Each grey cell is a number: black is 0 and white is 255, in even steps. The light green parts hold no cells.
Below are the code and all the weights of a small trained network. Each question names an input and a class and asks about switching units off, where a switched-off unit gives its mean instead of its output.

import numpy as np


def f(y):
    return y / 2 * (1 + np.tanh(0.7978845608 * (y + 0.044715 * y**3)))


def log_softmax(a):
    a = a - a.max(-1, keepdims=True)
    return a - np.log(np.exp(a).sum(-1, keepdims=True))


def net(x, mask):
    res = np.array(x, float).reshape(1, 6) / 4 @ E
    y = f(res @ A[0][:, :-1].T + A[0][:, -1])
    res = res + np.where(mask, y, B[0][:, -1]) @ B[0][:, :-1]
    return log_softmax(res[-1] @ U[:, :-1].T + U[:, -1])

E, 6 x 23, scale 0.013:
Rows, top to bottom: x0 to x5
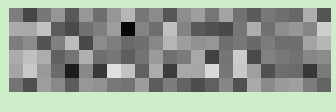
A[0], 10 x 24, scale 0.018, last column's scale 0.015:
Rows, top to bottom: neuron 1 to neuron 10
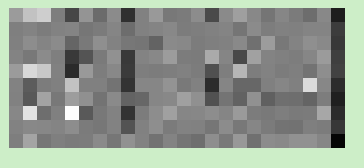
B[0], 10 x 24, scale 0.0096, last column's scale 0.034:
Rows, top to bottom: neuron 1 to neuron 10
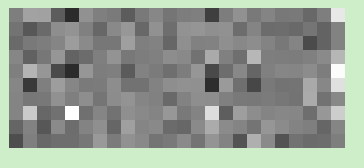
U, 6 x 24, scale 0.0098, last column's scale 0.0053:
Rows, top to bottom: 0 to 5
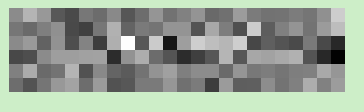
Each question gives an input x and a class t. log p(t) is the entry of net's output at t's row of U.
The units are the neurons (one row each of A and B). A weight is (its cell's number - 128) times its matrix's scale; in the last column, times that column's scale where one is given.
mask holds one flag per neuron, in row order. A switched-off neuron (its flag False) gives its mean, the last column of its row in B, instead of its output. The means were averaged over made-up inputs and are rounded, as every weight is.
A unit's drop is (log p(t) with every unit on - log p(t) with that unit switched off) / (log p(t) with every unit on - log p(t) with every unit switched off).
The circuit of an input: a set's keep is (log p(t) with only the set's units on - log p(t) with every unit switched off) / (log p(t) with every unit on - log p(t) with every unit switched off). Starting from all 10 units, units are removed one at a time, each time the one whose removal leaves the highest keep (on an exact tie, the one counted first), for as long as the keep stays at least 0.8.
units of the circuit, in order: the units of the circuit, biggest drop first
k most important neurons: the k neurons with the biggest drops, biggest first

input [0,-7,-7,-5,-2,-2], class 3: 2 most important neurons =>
(neuron 5; neuron 8)
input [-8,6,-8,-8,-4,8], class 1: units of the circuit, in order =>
(neuron 4)
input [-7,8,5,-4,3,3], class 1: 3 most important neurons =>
(neuron 4; neuron 2; neuron 6)
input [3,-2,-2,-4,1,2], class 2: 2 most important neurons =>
(neuron 6; neuron 4)
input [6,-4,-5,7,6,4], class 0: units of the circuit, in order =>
(neuron 5; neuron 1)
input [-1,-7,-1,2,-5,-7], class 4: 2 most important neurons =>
(neuron 8; neuron 1)
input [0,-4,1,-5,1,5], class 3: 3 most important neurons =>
(neuron 6; neuron 4; neuron 5)
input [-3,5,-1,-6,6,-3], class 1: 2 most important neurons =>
(neuron 4; neuron 6)
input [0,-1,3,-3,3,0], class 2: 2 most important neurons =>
(neuron 5; neuron 4)
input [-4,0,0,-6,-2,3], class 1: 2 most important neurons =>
(neuron 6; neuron 4)
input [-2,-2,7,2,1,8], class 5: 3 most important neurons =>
(neuron 8; neuron 5; neuron 1)
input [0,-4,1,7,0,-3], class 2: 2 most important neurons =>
(neuron 1; neuron 5)
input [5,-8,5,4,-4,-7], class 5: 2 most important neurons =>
(neuron 6; neuron 5)
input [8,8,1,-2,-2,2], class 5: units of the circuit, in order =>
(neuron 6)
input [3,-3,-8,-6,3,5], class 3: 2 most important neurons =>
(neuron 5; neuron 8)
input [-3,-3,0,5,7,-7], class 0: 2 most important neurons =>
(neuron 5; neuron 1)
